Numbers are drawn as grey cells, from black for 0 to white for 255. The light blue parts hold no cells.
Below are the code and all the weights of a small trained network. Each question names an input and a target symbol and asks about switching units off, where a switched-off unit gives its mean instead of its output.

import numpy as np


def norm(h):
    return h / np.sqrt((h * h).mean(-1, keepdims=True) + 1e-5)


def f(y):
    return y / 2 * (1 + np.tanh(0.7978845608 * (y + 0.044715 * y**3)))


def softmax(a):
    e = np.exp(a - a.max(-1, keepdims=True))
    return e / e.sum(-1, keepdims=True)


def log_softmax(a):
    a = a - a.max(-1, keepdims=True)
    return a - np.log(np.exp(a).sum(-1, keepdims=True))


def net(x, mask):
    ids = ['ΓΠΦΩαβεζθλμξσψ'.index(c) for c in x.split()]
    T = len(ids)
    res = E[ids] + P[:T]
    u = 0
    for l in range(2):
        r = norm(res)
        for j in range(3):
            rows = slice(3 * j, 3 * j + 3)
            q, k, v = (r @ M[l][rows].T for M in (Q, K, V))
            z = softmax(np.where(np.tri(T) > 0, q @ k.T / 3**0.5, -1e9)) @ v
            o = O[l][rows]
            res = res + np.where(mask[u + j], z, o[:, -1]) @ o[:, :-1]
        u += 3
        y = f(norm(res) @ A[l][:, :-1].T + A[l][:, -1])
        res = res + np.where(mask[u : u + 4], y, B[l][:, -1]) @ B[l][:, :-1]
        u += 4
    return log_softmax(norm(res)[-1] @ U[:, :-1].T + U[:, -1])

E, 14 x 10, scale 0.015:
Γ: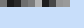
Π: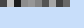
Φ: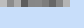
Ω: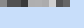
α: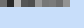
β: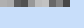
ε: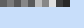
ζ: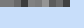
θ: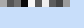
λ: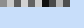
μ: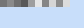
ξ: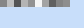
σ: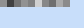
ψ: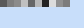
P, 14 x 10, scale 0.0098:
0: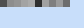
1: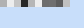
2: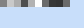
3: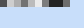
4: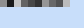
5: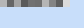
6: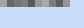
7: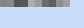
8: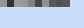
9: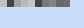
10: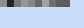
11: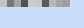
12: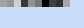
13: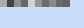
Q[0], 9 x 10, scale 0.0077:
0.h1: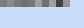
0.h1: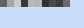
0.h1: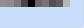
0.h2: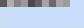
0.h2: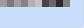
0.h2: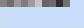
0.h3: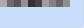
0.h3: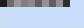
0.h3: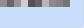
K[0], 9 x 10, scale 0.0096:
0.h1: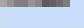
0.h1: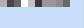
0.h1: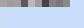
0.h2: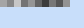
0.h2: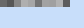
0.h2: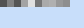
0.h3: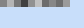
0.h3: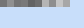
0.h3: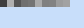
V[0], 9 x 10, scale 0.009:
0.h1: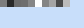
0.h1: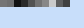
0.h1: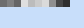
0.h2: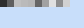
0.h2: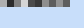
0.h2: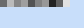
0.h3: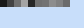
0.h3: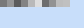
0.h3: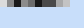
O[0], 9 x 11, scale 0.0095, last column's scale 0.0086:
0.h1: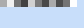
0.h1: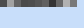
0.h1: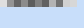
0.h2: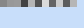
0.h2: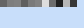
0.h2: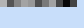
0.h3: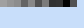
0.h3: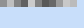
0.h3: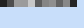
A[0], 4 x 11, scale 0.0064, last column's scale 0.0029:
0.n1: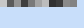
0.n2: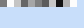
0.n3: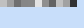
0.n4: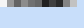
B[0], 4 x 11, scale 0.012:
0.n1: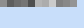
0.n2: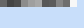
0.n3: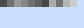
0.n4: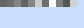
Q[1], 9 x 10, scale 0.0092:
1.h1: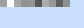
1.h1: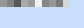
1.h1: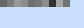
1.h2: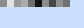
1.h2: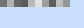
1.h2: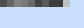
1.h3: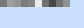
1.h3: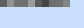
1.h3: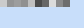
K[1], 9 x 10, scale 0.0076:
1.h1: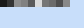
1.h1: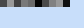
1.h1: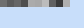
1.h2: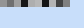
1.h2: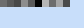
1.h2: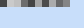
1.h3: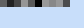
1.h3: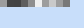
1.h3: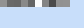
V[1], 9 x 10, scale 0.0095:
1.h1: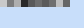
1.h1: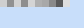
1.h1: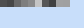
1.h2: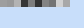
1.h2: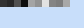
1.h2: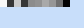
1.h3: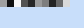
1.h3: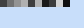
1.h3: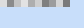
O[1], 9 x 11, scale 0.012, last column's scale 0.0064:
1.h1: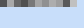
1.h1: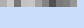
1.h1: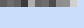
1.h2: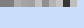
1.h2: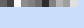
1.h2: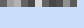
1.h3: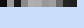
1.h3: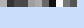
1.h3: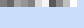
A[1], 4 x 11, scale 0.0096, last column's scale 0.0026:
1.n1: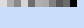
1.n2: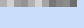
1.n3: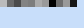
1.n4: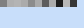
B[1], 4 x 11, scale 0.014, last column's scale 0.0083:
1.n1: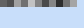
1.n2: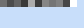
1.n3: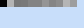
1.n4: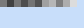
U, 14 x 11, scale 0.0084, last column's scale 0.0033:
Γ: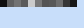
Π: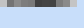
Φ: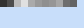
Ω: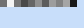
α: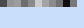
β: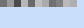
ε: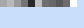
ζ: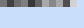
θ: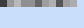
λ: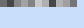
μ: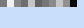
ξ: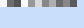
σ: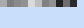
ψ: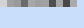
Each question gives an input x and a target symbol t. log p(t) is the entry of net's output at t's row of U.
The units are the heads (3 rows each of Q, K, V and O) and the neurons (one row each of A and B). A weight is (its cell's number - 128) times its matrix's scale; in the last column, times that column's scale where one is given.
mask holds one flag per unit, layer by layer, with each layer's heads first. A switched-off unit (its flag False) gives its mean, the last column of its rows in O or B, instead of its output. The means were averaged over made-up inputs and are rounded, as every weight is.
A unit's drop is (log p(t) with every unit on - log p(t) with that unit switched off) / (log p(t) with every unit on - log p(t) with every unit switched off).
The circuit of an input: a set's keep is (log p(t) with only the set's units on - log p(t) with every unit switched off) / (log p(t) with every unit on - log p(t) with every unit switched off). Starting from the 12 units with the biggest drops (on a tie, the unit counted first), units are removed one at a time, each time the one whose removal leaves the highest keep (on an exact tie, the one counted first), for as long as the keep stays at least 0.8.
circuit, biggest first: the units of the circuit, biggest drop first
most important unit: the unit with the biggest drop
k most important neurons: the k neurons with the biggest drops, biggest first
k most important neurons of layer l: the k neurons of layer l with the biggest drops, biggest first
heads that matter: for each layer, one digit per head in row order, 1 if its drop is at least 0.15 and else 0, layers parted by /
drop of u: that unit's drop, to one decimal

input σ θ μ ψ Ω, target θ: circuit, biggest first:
(1.h3; 0.h2)
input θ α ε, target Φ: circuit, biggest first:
(1.h2; 0.h1)
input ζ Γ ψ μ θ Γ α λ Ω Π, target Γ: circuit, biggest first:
(0.h1; 1.h3)
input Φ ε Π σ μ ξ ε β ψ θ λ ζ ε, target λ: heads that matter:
100 / 001
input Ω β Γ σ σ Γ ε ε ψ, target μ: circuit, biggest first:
(0.h2; 1.h2; 0.h1)
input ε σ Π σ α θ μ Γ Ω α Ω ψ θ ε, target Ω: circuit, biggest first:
(0.h2; 0.h1)
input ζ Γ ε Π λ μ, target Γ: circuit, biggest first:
(0.h1; 1.h3)
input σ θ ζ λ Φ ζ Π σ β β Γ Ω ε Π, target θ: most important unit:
0.h2
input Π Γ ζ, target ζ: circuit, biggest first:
(0.h1; 1.h2)
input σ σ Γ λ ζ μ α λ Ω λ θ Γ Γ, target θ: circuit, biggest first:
(0.h2; 1.h3)
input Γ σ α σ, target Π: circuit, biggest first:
(1.h3; 0.h3)
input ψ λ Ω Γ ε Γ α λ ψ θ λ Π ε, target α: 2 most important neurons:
(0.n2; 0.n4)
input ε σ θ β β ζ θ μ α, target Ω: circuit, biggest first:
(0.h3; 1.h2)
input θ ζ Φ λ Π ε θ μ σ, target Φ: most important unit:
1.h2
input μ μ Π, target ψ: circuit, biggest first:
(0.h2; 1.h3)
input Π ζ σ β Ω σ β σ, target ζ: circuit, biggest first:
(1.h1; 0.h1; 0.h3; 1.h2)
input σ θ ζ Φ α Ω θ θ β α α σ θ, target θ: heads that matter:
010 / 011
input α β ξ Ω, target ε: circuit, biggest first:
(0.h3; 1.h2)
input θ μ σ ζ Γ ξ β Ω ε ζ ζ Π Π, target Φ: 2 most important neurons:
(0.n4; 0.n3)
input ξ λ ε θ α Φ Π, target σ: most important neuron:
(1.n1)
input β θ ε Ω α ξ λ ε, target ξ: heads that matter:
010 / 010
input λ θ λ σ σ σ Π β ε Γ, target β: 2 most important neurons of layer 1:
(1.n3; 1.n2)
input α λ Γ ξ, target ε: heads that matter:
001 / 010
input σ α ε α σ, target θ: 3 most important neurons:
(1.n4; 0.n3; 0.n1)
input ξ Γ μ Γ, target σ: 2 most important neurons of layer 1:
(1.n1; 1.n2)
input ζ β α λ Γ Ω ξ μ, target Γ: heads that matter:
101 / 001
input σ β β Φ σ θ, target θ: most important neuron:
(1.n4)
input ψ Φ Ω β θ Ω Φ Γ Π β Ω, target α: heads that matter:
111 / 110
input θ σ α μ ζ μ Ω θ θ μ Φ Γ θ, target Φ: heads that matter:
001 / 010
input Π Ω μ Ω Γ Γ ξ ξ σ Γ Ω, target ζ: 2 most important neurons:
(0.n2; 0.n3)
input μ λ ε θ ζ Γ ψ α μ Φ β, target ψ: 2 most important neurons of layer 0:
(0.n2; 0.n1)
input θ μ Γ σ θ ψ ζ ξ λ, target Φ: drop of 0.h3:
0.2
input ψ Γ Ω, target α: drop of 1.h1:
0.2
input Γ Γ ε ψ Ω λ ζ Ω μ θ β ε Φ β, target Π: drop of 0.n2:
0.0
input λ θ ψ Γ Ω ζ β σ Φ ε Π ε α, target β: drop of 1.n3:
0.1
